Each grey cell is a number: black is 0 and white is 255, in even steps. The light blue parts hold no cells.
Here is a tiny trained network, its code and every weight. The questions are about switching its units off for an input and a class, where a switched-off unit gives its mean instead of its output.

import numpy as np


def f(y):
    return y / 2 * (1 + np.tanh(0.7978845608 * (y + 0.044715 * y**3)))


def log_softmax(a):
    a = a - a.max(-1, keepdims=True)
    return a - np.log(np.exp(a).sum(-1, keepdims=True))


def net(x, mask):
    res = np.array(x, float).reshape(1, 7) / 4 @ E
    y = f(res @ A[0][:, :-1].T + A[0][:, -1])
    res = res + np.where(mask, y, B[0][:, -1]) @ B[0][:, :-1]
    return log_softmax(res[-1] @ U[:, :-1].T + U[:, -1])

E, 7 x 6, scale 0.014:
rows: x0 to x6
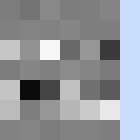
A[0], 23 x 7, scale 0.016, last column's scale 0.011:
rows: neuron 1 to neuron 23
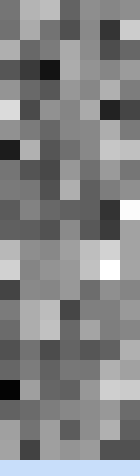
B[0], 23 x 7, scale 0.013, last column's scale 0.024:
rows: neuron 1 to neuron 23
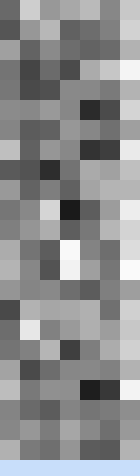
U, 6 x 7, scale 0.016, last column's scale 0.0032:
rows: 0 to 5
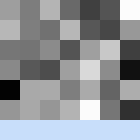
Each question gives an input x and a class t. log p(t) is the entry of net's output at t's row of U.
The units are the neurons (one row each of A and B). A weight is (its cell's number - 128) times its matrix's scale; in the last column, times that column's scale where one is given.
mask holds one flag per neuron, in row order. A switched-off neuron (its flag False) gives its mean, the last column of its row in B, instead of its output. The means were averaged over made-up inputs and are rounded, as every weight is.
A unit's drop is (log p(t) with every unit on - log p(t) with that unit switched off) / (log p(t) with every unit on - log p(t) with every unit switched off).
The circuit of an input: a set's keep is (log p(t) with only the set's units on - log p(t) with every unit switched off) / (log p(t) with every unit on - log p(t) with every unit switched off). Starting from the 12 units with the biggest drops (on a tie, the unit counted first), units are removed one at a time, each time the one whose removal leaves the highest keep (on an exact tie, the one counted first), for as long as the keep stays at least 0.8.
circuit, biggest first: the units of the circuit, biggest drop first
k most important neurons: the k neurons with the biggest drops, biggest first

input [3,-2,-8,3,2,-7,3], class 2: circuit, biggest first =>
neuron 4
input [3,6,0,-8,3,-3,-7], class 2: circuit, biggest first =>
neuron 20; neuron 8
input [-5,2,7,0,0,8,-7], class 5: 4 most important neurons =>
neuron 20; neuron 8; neuron 17; neuron 1
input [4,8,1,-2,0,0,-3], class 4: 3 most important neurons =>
neuron 20; neuron 8; neuron 14
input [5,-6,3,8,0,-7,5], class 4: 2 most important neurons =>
neuron 20; neuron 8
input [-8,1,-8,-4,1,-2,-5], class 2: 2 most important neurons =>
neuron 4; neuron 9
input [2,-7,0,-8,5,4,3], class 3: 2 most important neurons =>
neuron 20; neuron 8
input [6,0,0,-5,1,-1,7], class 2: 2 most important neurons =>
neuron 20; neuron 8
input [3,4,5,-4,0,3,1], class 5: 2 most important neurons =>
neuron 20; neuron 8
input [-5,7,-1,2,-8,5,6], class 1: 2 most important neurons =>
neuron 20; neuron 8
